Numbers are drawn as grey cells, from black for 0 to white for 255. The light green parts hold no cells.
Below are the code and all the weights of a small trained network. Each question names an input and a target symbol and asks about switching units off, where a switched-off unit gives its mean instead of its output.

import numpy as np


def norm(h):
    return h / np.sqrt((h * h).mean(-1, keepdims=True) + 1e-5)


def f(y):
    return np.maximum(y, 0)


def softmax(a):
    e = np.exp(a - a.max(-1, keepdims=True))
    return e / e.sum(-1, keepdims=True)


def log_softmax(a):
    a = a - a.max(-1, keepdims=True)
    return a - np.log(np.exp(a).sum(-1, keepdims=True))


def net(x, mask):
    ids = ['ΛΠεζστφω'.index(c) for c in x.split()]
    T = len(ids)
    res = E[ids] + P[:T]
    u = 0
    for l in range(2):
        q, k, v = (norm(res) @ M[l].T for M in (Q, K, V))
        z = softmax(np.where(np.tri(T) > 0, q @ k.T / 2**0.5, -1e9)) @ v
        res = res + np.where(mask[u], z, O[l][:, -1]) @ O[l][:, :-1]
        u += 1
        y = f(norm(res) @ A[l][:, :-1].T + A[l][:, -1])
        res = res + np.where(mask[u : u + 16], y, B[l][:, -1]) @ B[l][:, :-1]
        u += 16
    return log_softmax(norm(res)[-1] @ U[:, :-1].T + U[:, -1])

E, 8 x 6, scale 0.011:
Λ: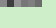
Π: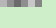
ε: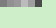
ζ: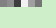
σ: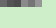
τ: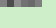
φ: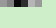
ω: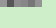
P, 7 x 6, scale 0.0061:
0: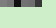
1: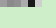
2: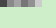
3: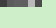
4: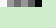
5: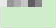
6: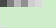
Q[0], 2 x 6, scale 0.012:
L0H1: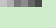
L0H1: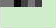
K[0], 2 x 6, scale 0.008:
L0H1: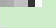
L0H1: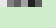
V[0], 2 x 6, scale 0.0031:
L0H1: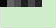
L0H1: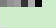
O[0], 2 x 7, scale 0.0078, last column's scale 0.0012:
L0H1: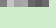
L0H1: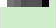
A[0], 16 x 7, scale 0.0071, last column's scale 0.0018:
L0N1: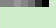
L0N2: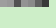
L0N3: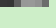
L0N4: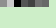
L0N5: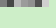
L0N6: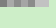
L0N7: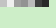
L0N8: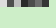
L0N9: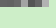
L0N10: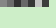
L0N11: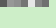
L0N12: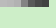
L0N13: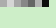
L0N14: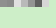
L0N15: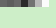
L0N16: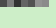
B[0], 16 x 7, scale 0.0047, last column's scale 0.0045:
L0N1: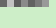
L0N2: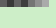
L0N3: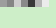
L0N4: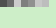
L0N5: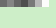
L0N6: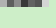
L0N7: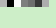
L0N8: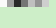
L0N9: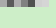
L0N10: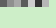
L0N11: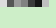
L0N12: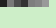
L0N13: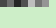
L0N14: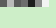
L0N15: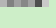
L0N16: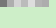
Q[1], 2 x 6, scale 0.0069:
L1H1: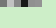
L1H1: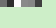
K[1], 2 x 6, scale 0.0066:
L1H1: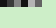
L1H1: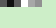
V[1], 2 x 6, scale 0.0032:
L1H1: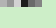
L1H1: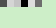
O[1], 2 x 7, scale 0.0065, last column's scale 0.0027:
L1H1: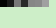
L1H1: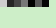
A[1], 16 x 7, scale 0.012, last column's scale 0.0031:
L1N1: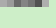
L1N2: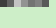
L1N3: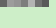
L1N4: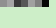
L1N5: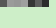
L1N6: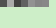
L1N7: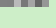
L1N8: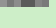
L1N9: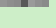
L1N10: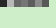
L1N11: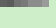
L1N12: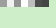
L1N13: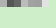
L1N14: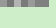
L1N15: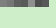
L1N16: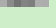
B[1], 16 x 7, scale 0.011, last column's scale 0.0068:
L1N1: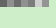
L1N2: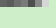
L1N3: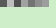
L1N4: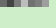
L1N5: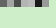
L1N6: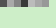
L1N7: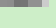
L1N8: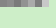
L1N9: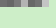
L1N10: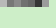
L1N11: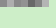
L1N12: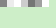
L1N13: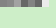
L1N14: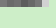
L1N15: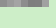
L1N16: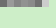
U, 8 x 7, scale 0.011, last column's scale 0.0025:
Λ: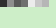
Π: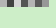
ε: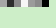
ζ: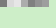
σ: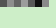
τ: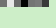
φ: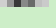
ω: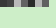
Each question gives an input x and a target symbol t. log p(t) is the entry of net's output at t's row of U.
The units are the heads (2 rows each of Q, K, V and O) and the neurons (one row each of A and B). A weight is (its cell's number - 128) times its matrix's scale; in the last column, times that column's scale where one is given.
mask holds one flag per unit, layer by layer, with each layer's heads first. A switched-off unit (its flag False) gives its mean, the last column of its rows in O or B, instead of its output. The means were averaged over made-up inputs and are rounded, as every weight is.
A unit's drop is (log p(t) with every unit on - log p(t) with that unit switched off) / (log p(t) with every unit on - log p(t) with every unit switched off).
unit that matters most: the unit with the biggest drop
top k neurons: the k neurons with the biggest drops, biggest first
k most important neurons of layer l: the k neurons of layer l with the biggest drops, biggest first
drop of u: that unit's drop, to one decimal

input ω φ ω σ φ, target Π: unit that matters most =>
L1H1
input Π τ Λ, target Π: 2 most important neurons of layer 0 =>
[L0N8, L0N15]
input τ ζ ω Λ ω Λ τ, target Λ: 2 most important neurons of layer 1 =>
[L1N6, L1N12]
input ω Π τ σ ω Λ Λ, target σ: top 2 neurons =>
[L0N14, L1N5]
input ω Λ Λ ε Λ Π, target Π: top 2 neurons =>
[L0N7, L1N12]
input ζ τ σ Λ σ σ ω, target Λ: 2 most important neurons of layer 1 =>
[L1N6, L1N12]
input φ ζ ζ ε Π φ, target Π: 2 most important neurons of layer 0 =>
[L0N4, L0N14]
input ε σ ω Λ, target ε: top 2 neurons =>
[L0N8, L1N4]
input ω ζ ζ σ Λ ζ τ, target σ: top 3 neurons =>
[L0N14, L1N5, L1N12]
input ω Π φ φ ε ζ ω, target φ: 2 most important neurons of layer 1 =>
[L1N12, L1N13]
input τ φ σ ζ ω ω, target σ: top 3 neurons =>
[L0N14, L1N12, L1N5]
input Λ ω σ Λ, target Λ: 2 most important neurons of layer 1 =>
[L1N6, L1N12]
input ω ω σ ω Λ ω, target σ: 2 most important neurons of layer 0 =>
[L0N14, L0N8]
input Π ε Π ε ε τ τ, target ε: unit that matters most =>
L0H1
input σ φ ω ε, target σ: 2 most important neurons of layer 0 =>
[L0N4, L0N16]
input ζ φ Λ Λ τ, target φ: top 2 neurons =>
[L0N8, L1N12]
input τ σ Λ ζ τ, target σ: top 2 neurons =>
[L1N5, L1N12]
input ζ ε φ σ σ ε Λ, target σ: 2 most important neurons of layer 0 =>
[L0N14, L0N5]
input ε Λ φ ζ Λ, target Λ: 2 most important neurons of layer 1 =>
[L1N12, L1N6]
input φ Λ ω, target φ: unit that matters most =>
L1H1
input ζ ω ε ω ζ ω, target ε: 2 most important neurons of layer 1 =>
[L1N4, L1N12]
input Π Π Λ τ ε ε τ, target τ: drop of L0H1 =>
1.1
